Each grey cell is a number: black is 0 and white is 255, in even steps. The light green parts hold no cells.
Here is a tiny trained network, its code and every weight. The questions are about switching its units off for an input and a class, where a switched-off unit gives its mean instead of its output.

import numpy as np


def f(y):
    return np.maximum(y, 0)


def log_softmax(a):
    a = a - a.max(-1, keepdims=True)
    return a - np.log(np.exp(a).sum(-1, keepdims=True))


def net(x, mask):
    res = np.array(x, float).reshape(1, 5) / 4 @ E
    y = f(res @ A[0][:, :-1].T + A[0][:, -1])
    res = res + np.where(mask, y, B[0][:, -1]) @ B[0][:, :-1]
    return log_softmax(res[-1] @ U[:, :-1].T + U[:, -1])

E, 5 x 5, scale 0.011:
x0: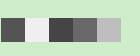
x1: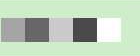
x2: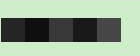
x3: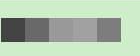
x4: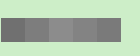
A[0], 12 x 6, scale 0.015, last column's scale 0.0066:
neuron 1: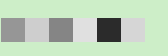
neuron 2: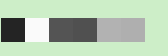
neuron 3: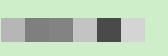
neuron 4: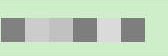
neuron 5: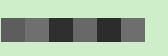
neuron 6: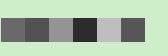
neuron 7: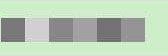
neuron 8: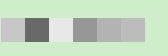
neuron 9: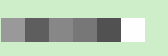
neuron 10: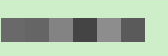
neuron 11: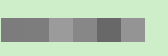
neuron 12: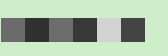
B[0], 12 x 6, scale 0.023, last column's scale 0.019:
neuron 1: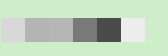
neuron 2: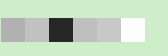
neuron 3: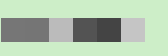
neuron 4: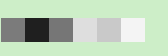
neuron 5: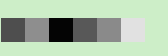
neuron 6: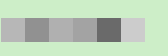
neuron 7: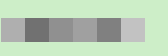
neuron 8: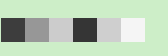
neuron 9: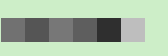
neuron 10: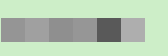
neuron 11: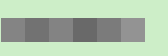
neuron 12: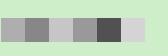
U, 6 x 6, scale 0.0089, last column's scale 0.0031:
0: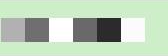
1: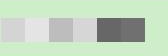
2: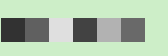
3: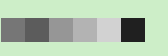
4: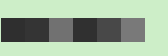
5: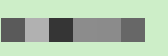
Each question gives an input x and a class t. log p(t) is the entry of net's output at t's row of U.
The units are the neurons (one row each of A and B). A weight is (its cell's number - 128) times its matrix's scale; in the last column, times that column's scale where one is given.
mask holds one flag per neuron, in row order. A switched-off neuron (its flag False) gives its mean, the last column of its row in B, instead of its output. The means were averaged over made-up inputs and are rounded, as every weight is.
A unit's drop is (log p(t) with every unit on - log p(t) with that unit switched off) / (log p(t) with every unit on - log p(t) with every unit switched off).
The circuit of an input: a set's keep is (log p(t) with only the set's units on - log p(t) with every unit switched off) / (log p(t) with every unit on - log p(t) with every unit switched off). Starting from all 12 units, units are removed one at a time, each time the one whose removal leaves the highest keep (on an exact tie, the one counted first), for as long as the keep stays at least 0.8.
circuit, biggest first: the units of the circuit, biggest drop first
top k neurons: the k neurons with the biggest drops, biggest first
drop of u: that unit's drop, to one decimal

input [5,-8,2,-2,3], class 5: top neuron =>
neuron 5
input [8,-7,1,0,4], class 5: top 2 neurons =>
neuron 5; neuron 12
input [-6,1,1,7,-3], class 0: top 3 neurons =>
neuron 5; neuron 4; neuron 9
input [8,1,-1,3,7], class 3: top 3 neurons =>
neuron 4; neuron 1; neuron 12
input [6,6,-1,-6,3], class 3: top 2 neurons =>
neuron 4; neuron 1
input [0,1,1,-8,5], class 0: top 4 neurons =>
neuron 2; neuron 5; neuron 4; neuron 8
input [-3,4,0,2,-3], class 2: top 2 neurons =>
neuron 1; neuron 8
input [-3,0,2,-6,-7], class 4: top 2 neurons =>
neuron 1; neuron 2
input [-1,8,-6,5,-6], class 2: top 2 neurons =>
neuron 8; neuron 2
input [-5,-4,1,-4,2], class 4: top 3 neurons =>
neuron 5; neuron 12; neuron 6
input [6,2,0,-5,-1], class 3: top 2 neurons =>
neuron 1; neuron 4
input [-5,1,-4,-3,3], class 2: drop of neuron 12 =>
0.1
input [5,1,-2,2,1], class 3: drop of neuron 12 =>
0.2
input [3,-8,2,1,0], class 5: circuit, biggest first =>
neuron 5
